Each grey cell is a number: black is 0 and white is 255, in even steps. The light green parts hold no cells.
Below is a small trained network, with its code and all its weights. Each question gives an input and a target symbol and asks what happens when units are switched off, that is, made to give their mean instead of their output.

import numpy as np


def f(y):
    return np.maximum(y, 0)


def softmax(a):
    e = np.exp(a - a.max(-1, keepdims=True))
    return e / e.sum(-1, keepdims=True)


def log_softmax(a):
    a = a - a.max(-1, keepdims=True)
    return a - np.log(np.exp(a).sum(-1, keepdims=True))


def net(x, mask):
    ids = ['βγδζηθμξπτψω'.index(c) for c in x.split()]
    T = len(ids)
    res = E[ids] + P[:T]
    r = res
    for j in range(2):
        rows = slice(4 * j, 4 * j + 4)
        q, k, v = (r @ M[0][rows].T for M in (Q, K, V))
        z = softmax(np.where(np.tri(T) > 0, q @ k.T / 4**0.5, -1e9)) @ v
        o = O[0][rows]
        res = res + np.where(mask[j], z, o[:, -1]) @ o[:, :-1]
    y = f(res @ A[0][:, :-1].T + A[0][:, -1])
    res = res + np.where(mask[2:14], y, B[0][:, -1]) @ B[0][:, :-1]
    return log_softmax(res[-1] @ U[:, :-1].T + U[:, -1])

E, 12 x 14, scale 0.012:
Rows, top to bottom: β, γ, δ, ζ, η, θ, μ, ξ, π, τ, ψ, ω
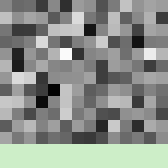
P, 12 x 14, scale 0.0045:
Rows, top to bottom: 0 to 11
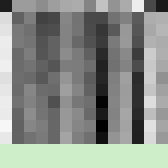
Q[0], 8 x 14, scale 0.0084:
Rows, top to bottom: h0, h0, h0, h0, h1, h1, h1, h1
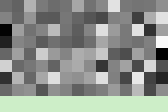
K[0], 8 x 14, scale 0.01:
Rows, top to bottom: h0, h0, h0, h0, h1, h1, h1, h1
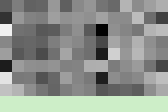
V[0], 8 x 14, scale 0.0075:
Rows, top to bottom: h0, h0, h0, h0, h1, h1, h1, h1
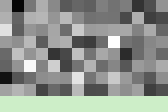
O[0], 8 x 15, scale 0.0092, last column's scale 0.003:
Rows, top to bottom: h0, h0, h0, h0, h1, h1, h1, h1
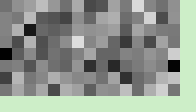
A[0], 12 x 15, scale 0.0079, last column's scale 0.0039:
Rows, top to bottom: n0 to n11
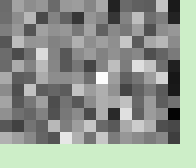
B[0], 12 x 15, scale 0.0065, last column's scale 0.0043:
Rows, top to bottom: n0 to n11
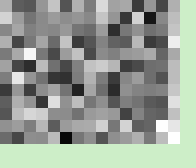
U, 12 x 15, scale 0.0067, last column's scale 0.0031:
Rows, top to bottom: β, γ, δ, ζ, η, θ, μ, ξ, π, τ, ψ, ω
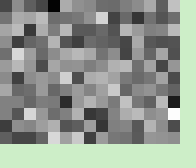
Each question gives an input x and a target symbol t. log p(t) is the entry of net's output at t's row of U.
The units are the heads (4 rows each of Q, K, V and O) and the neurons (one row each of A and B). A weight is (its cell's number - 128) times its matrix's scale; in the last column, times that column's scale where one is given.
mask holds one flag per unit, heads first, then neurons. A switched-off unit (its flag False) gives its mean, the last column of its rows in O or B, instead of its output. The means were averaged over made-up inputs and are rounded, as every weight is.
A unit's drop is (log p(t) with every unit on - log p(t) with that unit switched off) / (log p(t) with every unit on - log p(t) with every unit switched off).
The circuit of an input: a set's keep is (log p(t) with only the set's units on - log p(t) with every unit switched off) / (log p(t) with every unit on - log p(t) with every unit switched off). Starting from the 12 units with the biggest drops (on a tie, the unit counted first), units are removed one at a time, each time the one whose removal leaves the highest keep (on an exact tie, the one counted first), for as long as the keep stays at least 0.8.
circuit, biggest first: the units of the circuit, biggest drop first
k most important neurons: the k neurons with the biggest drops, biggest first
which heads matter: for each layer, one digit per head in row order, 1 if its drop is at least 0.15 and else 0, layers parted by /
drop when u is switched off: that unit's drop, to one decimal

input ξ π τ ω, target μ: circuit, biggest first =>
[h1, h0]
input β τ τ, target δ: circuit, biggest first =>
[h0, h1]
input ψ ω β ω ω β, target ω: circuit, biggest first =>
[h1, h0, n0]
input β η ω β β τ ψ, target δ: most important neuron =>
[n3]
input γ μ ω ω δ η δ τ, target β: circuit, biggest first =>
[h0, h1]
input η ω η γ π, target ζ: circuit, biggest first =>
[h1, h0, n7]
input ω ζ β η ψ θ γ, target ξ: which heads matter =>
10
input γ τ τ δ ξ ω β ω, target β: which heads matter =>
11
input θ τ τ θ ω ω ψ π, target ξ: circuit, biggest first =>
[h0, n5, h1]
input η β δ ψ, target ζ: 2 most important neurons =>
[n7, n10]
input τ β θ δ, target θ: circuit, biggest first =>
[h0, h1, n8]
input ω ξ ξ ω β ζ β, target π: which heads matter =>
01
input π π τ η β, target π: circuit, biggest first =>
[h0, n11, h1]
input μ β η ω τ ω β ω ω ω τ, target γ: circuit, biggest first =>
[n9, h1, h0]
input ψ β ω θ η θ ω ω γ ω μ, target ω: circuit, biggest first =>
[h1, n0, h0]
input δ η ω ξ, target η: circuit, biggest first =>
[h1]
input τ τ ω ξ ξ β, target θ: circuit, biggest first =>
[h1, h0, n8]
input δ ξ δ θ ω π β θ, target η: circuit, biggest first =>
[h1, h0]
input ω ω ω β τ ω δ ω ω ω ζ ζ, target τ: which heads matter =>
10
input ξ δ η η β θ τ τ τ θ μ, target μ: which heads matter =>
11
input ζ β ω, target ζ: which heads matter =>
01
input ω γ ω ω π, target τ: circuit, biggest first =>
[h1, n11, h0]
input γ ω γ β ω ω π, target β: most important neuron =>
[n3]
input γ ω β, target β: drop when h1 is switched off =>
0.3
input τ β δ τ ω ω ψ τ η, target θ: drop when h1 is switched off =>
0.3
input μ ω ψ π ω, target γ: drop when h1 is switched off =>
0.7
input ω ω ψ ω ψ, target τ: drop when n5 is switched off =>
0.1
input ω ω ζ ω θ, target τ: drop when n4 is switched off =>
0.6
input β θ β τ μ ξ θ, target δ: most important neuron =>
[n2]
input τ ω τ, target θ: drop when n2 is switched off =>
0.0
